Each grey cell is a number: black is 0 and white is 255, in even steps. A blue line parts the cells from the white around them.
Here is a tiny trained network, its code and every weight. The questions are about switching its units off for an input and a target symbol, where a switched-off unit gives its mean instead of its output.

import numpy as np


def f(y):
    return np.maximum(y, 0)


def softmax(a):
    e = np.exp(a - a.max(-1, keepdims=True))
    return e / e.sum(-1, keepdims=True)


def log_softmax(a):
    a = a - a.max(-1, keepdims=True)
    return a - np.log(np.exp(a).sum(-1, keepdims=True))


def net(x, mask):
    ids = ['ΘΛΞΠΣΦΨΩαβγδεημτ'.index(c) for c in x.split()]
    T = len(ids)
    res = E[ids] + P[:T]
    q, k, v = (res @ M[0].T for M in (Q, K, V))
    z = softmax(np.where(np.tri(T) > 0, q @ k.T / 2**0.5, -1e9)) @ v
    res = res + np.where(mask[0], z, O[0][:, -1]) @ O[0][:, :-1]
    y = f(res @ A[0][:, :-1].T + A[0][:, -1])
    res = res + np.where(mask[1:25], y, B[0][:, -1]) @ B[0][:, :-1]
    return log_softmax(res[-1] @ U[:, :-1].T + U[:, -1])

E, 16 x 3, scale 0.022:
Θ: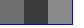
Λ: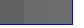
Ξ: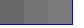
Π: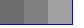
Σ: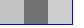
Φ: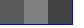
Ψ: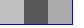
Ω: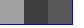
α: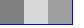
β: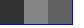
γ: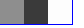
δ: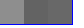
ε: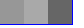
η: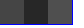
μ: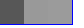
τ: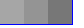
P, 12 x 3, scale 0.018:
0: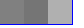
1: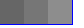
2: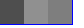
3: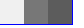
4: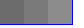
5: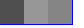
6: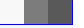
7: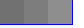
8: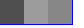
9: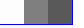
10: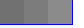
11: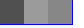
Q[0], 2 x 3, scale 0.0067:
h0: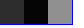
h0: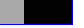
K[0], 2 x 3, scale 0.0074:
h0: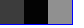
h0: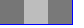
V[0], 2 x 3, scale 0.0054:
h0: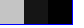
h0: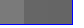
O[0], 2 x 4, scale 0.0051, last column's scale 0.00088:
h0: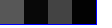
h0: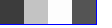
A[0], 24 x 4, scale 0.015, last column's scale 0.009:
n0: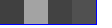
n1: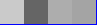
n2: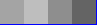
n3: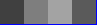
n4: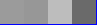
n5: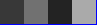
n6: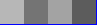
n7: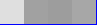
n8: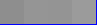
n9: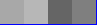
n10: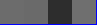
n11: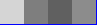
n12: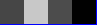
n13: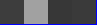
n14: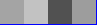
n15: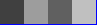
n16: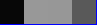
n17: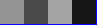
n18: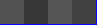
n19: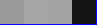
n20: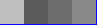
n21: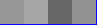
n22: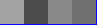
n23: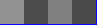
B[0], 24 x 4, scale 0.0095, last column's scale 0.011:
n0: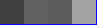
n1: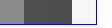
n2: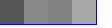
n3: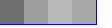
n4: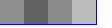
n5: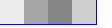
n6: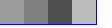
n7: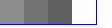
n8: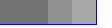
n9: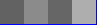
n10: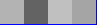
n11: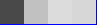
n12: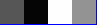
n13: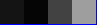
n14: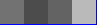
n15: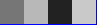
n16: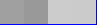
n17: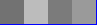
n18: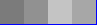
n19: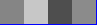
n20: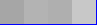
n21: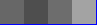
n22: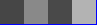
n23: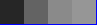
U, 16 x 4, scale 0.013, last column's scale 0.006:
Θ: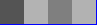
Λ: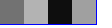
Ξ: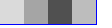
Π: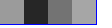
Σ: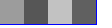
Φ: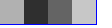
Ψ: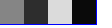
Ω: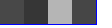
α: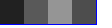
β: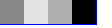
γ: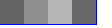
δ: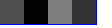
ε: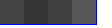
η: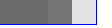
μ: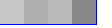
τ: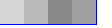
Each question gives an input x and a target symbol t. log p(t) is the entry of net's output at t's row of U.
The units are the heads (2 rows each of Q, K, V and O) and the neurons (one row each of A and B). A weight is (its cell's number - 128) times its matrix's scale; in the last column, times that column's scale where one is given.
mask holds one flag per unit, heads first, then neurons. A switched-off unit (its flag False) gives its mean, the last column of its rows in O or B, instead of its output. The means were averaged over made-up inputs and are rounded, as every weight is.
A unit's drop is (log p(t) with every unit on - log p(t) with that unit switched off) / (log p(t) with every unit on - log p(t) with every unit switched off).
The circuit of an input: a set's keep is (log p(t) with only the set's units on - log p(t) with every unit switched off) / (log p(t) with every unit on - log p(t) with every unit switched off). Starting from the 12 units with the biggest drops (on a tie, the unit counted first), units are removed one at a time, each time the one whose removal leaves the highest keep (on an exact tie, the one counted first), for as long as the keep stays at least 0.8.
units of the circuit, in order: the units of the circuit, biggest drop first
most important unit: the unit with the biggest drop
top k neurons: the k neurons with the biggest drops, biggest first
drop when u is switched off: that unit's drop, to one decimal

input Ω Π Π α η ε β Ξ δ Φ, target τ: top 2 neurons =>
(n11; n20)
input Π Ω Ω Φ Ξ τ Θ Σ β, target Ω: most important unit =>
n13
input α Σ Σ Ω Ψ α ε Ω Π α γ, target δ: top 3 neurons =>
(n1; n5; n11)
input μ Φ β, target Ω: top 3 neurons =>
(n12; n13; n16)
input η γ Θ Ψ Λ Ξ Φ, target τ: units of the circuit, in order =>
(n5; n11)
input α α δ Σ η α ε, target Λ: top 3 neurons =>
(n9; n14; n7)
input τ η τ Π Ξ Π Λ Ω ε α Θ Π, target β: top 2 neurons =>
(n16; n1)
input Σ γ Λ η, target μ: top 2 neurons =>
(n5; n20)
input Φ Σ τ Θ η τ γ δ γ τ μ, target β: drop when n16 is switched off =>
0.3
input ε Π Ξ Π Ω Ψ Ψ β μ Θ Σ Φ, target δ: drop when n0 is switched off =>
0.2
